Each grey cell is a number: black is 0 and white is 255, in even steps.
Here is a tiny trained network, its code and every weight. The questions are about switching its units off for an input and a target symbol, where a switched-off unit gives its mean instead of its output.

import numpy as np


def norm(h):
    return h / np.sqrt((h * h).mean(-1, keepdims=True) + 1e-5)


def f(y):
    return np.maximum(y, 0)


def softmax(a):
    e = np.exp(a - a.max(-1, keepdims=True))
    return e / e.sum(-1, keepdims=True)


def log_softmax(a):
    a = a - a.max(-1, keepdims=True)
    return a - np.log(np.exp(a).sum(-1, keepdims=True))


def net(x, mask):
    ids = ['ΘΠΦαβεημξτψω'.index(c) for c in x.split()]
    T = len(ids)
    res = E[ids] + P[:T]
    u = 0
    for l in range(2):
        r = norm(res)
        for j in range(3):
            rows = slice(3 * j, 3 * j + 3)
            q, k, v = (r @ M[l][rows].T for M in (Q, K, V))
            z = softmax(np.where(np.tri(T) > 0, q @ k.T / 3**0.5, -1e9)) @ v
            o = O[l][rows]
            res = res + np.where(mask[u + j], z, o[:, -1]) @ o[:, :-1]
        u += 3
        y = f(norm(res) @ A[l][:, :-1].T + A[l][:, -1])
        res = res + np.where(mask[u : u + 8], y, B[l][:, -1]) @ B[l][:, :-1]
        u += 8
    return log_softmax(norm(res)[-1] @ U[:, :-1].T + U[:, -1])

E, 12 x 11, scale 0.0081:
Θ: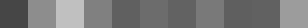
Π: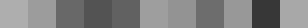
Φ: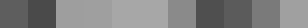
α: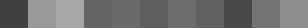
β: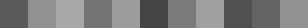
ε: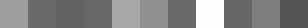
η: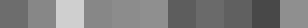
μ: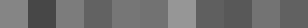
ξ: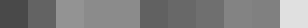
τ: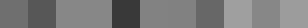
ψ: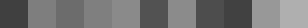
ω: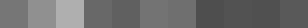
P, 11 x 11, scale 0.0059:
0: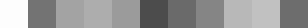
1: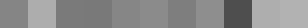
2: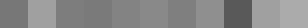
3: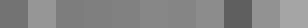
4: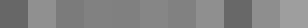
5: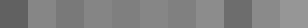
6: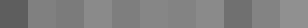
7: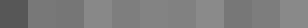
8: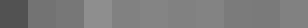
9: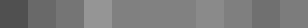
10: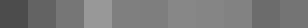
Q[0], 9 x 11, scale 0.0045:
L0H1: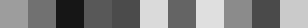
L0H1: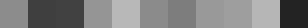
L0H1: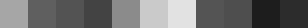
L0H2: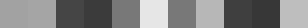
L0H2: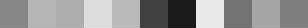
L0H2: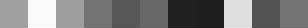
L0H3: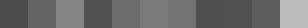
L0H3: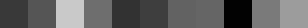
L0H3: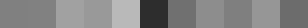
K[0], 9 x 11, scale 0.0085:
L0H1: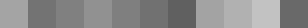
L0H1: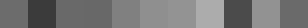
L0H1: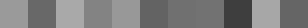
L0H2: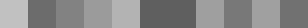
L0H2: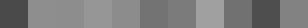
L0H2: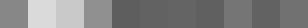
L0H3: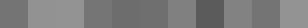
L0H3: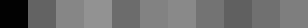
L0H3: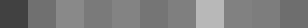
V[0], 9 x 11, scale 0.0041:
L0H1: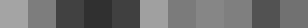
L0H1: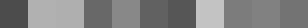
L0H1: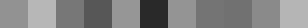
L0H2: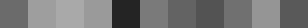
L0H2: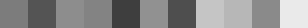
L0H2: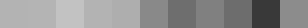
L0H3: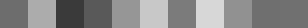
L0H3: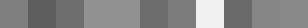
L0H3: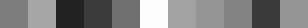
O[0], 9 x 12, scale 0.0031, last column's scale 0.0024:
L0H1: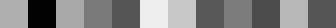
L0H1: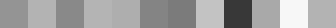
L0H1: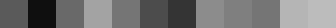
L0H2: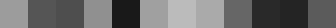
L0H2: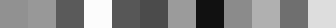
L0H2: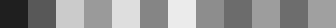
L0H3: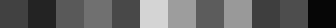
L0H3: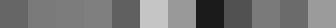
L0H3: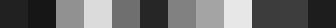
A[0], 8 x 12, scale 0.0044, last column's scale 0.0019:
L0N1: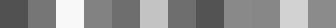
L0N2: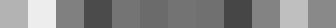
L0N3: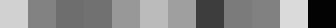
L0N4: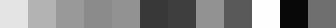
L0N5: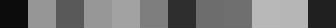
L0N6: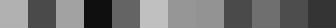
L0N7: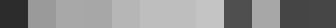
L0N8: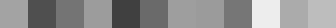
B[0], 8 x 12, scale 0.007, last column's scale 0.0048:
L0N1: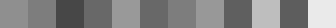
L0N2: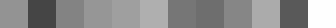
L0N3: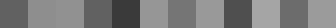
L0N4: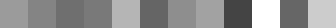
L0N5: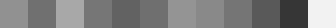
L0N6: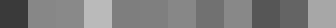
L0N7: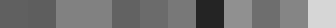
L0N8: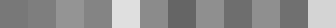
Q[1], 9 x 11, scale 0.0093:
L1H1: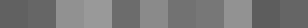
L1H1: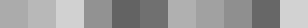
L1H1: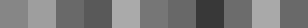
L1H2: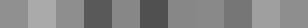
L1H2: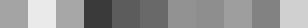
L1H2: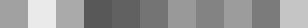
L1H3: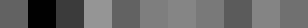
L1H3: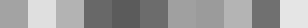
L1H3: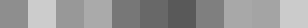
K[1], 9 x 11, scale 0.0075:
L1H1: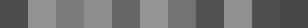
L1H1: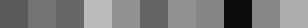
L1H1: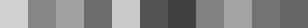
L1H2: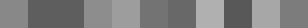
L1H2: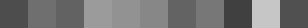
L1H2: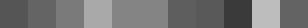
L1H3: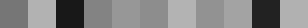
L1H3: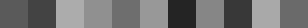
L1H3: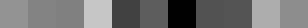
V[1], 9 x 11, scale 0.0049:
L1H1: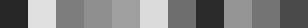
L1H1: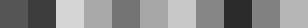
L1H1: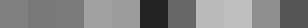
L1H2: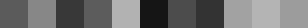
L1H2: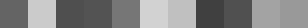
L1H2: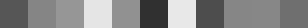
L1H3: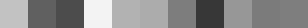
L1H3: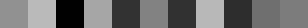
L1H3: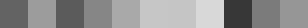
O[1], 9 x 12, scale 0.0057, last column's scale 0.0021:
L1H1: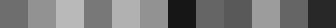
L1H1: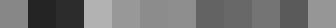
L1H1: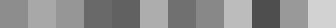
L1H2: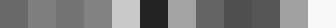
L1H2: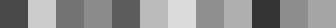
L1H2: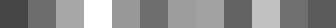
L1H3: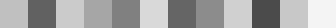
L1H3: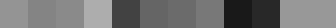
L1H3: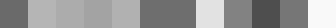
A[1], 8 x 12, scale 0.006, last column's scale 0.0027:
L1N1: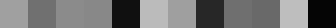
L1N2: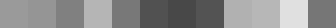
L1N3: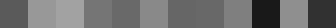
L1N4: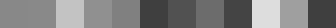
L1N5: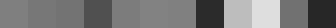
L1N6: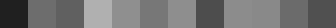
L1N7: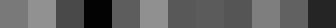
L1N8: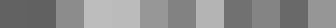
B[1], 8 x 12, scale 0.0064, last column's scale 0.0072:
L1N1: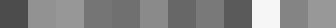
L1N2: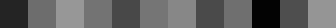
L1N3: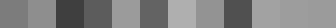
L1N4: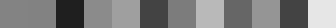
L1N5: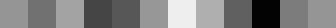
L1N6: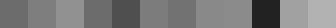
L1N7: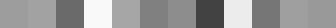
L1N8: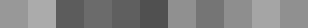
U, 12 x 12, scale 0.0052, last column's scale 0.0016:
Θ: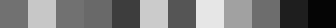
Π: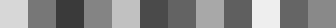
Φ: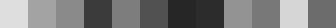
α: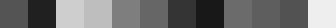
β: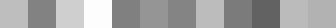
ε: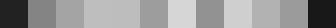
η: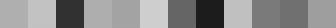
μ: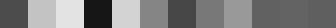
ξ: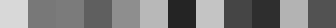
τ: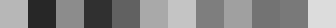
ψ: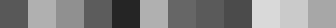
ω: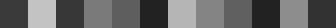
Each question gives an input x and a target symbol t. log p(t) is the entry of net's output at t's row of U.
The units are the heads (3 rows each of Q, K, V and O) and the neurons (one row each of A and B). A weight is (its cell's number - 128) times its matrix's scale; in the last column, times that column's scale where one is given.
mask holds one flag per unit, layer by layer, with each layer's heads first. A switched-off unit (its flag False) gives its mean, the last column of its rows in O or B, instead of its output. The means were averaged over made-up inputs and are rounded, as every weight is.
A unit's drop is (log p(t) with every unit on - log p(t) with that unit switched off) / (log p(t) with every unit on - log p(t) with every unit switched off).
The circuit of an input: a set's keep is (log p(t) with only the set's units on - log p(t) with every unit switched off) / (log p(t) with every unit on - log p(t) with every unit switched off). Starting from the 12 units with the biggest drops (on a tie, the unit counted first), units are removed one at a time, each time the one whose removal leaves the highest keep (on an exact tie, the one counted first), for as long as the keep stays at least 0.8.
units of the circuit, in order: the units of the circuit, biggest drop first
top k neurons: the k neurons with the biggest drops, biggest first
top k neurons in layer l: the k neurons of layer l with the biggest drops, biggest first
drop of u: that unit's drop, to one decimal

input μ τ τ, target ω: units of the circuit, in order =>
[L1N2]
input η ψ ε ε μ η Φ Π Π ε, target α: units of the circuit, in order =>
[L0H3; L0N7; L1N4]
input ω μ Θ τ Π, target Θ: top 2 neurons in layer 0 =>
[L0N2; L0N6]
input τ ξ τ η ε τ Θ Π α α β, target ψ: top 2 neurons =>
[L1N1; L0N1]
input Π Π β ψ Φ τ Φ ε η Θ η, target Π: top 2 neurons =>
[L0N1; L0N2]
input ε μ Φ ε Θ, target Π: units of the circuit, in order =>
[L0N2; L0N1]
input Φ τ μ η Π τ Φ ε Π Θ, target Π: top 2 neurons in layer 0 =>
[L0N1; L0N7]
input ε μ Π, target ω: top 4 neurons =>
[L0N3; L0N4; L0N8; L1N4]
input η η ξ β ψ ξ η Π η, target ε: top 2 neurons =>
[L0N1; L0N4]
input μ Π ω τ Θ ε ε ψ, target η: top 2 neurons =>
[L1N7; L0N3]
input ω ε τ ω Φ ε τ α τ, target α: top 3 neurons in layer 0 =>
[L0N5; L0N2; L0N4]
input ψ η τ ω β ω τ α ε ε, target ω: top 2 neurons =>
[L0N7; L0N8]
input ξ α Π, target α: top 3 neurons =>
[L0N2; L1N2; L0N1]
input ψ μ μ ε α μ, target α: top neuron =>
[L0N1]
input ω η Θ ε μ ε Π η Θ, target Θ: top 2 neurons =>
[L0N1; L0N5]
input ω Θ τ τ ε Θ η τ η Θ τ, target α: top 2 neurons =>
[L1N2; L0N8]
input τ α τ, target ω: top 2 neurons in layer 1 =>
[L1N2; L1N4]
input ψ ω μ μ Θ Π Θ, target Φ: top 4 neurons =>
[L0N1; L1N7; L0N2; L0N4]
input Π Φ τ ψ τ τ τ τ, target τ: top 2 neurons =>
[L0N8; L1N5]
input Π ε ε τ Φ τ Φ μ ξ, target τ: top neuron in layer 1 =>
[L1N5]
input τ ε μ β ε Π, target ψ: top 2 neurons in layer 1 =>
[L1N1; L1N4]
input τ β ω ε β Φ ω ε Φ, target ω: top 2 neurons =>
[L0N4; L1N6]
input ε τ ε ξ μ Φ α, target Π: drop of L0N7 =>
0.1
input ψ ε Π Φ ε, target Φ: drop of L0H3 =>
0.7
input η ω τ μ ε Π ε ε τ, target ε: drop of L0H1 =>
0.6
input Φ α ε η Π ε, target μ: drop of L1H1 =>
0.5
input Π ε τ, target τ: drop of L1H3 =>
0.4
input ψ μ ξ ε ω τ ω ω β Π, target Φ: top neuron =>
[L0N2]
